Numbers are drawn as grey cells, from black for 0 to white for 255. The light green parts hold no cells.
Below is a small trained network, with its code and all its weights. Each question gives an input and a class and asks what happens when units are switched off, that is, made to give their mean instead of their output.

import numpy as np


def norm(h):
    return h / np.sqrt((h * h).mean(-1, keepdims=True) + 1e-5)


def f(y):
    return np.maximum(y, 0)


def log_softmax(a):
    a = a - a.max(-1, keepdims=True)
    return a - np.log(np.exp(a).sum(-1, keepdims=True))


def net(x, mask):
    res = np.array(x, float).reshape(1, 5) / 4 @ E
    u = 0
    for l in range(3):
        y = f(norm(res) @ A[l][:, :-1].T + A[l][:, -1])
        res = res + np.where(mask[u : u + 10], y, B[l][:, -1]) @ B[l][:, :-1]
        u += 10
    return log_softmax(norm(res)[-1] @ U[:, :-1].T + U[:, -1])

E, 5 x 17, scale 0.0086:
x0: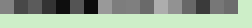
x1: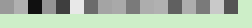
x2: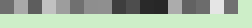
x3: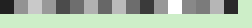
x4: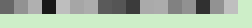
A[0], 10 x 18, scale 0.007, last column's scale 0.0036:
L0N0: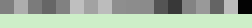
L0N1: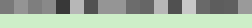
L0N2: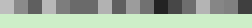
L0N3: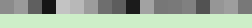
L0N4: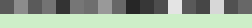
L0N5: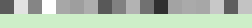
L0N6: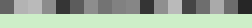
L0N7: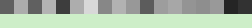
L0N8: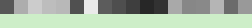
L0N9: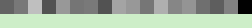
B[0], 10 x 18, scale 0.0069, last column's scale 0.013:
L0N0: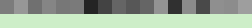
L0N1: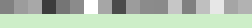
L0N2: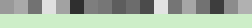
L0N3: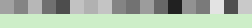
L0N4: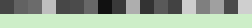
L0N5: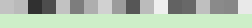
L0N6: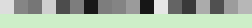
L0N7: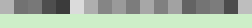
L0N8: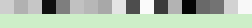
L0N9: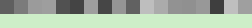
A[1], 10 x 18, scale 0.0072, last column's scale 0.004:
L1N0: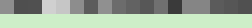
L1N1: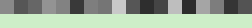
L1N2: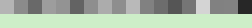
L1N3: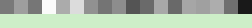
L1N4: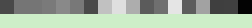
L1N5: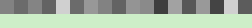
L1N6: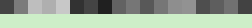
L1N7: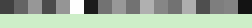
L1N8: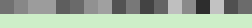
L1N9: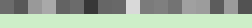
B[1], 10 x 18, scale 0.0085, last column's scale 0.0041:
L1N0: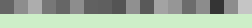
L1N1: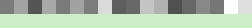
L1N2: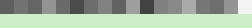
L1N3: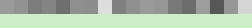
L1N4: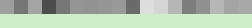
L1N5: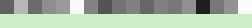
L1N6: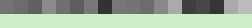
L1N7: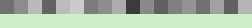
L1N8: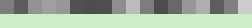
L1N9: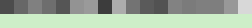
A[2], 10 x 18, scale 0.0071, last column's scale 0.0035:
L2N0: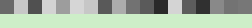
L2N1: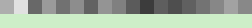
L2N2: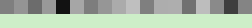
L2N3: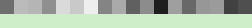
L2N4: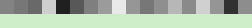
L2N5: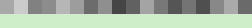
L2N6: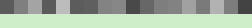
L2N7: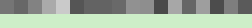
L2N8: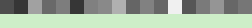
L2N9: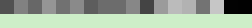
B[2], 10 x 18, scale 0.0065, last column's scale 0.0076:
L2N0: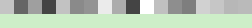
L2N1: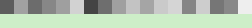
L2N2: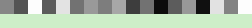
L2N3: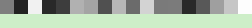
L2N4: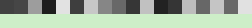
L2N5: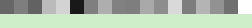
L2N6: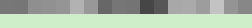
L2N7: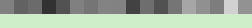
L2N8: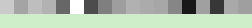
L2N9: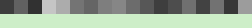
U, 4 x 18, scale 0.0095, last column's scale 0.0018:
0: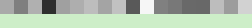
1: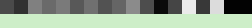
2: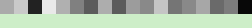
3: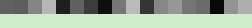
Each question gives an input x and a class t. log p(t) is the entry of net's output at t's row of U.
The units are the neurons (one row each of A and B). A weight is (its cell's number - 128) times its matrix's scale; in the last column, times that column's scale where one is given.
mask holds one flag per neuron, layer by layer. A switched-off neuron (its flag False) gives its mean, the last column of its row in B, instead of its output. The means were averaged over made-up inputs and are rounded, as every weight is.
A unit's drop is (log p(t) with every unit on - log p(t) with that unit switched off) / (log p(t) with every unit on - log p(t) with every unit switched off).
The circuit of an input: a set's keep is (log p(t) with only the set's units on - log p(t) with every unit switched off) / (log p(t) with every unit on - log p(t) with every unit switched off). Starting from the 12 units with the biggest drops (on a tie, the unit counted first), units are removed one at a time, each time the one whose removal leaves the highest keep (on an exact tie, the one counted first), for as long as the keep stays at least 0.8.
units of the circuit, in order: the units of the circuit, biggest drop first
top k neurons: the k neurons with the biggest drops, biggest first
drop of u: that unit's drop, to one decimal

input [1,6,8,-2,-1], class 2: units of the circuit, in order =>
(L0N2, L2N3)
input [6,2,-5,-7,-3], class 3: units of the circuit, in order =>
(L0N8, L0N5)
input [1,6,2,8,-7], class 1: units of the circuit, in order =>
(L0N4)
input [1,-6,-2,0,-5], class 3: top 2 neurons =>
(L0N8, L0N5)
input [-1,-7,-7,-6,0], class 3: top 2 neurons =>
(L0N8, L0N5)
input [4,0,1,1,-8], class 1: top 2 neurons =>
(L2N4, L0N8)
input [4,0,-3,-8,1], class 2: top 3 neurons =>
(L0N8, L2N3, L2N2)
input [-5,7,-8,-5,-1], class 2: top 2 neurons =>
(L0N8, L2N3)
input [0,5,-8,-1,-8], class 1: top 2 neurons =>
(L0N8, L0N5)
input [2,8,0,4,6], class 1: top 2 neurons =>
(L0N8, L0N4)
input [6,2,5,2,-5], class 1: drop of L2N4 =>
0.1
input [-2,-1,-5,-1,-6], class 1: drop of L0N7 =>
0.0
